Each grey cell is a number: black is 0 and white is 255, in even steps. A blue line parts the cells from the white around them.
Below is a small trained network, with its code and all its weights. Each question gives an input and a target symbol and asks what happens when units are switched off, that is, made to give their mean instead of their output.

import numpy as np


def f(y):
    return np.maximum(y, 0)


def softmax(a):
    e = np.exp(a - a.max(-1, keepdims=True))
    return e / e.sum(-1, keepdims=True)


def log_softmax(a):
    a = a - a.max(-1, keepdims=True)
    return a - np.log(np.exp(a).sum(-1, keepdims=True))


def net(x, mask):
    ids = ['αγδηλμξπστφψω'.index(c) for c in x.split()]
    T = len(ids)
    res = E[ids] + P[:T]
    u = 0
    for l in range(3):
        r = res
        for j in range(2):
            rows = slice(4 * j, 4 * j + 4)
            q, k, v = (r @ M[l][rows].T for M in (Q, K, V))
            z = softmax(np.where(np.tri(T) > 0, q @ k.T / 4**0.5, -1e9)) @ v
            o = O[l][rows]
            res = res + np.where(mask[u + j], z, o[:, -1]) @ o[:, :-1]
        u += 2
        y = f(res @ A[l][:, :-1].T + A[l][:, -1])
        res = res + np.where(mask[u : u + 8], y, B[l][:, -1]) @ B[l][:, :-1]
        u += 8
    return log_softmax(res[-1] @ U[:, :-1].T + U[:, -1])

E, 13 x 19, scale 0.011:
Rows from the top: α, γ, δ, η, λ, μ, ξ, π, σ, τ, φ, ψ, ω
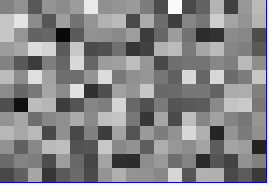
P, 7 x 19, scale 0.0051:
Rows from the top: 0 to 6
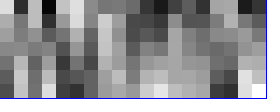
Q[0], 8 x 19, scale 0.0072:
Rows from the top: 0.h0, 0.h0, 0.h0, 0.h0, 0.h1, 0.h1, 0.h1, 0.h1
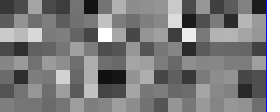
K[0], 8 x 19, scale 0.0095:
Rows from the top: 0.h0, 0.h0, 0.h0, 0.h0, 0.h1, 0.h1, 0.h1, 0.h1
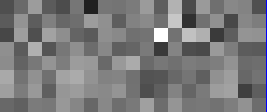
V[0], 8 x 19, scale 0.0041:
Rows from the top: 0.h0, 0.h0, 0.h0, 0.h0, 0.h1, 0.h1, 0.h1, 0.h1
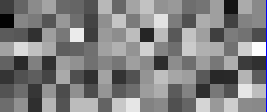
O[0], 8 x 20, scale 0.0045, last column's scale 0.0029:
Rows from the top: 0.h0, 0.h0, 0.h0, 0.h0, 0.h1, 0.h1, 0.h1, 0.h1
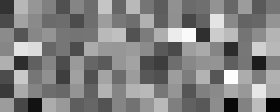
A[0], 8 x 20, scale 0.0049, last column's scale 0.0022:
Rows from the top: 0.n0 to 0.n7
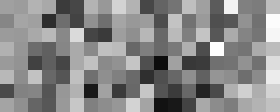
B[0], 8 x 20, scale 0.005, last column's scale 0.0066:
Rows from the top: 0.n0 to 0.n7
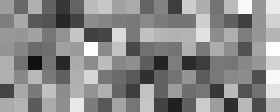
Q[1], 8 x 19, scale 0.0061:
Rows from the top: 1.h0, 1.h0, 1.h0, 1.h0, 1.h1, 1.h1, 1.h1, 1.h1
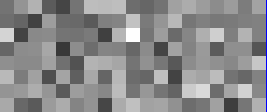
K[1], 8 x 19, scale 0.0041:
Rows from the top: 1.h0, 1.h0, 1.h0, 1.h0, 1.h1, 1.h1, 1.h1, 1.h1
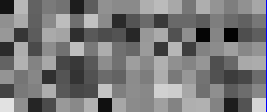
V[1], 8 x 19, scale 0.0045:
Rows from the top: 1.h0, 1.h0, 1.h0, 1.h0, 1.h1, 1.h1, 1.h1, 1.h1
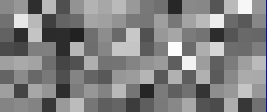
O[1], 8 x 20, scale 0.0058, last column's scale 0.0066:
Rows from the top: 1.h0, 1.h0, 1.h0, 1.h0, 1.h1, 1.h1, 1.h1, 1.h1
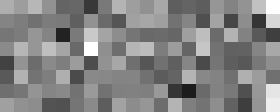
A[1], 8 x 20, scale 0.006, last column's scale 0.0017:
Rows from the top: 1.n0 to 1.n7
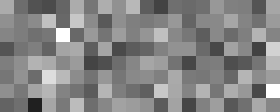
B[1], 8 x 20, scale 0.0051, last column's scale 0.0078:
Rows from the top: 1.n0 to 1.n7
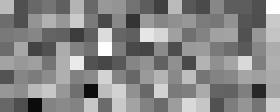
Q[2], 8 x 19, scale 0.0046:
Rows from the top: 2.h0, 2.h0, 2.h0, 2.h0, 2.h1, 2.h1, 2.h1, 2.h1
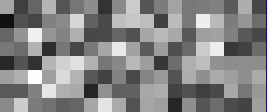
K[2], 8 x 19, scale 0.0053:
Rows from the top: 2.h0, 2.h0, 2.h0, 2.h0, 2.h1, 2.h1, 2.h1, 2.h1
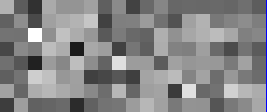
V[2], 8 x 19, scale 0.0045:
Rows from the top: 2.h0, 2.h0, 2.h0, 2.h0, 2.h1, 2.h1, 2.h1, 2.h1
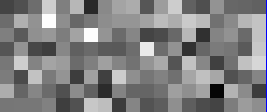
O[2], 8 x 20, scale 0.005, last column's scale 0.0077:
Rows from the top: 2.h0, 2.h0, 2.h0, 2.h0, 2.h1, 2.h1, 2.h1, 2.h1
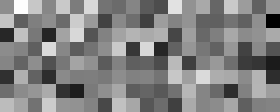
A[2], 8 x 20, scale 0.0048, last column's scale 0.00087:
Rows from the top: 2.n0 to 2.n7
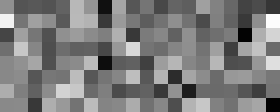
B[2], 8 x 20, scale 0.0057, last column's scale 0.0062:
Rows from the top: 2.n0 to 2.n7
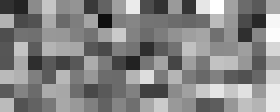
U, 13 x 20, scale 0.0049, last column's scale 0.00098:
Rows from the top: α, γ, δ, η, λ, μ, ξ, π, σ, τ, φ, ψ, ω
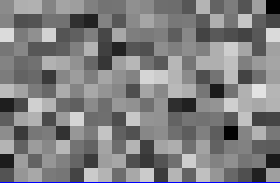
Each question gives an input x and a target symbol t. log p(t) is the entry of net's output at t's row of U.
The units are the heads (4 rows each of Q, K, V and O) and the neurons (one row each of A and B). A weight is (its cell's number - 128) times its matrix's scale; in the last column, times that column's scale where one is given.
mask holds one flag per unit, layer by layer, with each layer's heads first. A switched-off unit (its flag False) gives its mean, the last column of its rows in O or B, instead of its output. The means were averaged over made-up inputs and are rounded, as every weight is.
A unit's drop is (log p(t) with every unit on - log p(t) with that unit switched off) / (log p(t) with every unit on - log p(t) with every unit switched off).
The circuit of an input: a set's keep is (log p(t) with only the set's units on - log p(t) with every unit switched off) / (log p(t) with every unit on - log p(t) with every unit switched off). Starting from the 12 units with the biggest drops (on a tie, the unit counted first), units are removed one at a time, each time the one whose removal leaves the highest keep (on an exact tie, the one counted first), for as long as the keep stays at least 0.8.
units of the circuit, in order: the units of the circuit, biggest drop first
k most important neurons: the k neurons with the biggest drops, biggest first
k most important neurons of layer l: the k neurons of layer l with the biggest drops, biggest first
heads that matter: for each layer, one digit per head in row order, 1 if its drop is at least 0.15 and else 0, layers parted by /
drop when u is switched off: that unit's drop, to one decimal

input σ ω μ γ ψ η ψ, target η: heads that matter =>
01 / 00 / 11
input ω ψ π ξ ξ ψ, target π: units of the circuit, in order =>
[0.h1; 0.n0; 1.h0; 1.h1]
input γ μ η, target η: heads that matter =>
00 / 00 / 10
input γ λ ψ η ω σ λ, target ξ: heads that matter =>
01 / 00 / 00
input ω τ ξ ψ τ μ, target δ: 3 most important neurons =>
[0.n0; 0.n6; 0.n3]
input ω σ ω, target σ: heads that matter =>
10 / 00 / 11
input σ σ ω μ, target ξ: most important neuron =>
[2.n7]
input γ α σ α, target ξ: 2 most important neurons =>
[1.n7; 0.n4]
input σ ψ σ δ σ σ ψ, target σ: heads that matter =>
10 / 10 / 10
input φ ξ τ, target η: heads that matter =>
10 / 00 / 10
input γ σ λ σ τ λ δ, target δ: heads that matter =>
00 / 00 / 11
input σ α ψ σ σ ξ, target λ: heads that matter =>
00 / 00 / 11
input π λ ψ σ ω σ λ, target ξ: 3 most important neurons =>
[1.n7; 0.n4; 0.n7]
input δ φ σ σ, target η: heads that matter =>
00 / 00 / 10
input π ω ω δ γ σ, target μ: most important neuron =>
[1.n2]
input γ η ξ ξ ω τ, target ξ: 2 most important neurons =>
[2.n7; 0.n0]
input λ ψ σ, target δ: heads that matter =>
00 / 00 / 01
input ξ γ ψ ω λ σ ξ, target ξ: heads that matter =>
10 / 10 / 10
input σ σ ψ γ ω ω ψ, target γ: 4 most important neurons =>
[0.n0; 0.n6; 0.n3; 2.n6]
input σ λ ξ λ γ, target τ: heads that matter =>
10 / 10 / 11
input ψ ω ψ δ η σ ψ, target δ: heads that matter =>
01 / 11 / 11
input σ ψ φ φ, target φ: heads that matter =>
00 / 00 / 10
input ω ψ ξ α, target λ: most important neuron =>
[0.n4]
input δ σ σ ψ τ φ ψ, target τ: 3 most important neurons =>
[0.n0; 0.n2; 0.n6]
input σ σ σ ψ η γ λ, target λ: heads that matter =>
01 / 00 / 11
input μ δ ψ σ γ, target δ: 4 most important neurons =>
[0.n6; 0.n3; 0.n0; 0.n7]
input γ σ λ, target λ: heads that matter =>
00 / 00 / 00
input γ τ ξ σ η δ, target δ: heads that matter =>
00 / 00 / 01
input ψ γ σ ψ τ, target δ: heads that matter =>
00 / 00 / 11
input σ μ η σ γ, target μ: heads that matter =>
00 / 00 / 01
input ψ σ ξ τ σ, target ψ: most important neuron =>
[0.n3]
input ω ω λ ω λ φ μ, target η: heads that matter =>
01 / 00 / 11
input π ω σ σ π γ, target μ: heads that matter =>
01 / 00 / 01
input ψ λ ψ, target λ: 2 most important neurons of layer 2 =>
[2.n6; 2.n1]
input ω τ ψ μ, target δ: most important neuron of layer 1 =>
[1.n7]
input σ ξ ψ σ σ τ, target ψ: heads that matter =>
11 / 01 / 01
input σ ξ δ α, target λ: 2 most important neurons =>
[1.n7; 2.n0]
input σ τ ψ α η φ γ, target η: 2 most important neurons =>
[1.n6; 2.n4]
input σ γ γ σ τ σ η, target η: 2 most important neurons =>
[2.n4; 0.n2]
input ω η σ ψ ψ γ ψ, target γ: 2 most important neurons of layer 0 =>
[0.n0; 0.n7]
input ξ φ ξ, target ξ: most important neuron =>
[1.n7]
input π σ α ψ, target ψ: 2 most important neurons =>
[0.n6; 1.n3]
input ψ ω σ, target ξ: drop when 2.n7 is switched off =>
0.3
